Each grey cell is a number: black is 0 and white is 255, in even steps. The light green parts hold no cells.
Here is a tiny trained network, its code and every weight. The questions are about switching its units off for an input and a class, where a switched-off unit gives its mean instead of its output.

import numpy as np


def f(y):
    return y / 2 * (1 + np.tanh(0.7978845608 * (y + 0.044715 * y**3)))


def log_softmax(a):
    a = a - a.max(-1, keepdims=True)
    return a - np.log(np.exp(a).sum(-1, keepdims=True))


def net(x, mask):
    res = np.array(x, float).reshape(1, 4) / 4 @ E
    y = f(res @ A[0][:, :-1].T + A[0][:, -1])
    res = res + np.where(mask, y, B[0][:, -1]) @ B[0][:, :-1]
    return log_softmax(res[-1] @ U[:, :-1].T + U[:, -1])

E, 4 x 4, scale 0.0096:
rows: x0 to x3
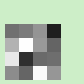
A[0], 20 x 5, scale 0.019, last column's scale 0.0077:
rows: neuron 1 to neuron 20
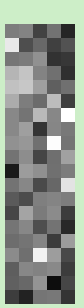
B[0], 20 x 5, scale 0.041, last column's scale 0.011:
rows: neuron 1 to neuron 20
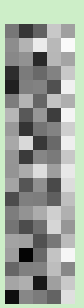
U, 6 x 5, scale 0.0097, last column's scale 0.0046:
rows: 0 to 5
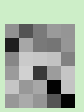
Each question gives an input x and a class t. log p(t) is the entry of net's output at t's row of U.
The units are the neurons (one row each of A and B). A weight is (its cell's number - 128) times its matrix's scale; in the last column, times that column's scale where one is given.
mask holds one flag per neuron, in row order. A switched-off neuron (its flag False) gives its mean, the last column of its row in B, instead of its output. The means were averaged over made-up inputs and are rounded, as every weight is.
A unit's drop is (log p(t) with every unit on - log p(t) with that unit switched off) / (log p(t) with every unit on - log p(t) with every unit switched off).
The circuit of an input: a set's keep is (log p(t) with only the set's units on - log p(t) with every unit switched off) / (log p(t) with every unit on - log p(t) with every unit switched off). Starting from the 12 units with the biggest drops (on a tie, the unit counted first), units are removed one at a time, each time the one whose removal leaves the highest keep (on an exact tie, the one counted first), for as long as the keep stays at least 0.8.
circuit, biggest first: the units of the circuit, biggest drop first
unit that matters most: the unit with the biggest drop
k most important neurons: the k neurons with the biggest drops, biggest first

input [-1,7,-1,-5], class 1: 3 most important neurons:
[neuron 5; neuron 4; neuron 17]
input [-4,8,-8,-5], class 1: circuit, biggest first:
[neuron 5]
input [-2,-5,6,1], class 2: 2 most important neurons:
[neuron 2; neuron 5]
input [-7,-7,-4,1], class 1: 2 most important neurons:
[neuron 20; neuron 13]
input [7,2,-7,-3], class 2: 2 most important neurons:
[neuron 11; neuron 14]
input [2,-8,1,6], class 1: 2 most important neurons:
[neuron 20; neuron 13]
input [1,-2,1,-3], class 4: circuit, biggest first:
[neuron 17; neuron 12]
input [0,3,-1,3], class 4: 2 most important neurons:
[neuron 20; neuron 7]
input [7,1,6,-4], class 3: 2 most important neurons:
[neuron 19; neuron 3]
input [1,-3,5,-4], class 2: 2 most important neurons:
[neuron 2; neuron 17]
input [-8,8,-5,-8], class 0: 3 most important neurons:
[neuron 8; neuron 10; neuron 20]
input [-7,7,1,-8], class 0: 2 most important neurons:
[neuron 8; neuron 10]
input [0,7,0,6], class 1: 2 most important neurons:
[neuron 5; neuron 4]
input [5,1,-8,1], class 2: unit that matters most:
neuron 11
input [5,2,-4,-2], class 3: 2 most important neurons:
[neuron 2; neuron 19]
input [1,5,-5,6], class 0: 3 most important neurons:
[neuron 17; neuron 2; neuron 20]
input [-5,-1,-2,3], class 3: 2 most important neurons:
[neuron 9; neuron 12]
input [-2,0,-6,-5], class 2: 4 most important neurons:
[neuron 11; neuron 17; neuron 14; neuron 7]
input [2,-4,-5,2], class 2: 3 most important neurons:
[neuron 11; neuron 5; neuron 4]
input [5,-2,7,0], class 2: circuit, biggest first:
[neuron 2]
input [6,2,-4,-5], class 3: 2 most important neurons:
[neuron 19; neuron 17]
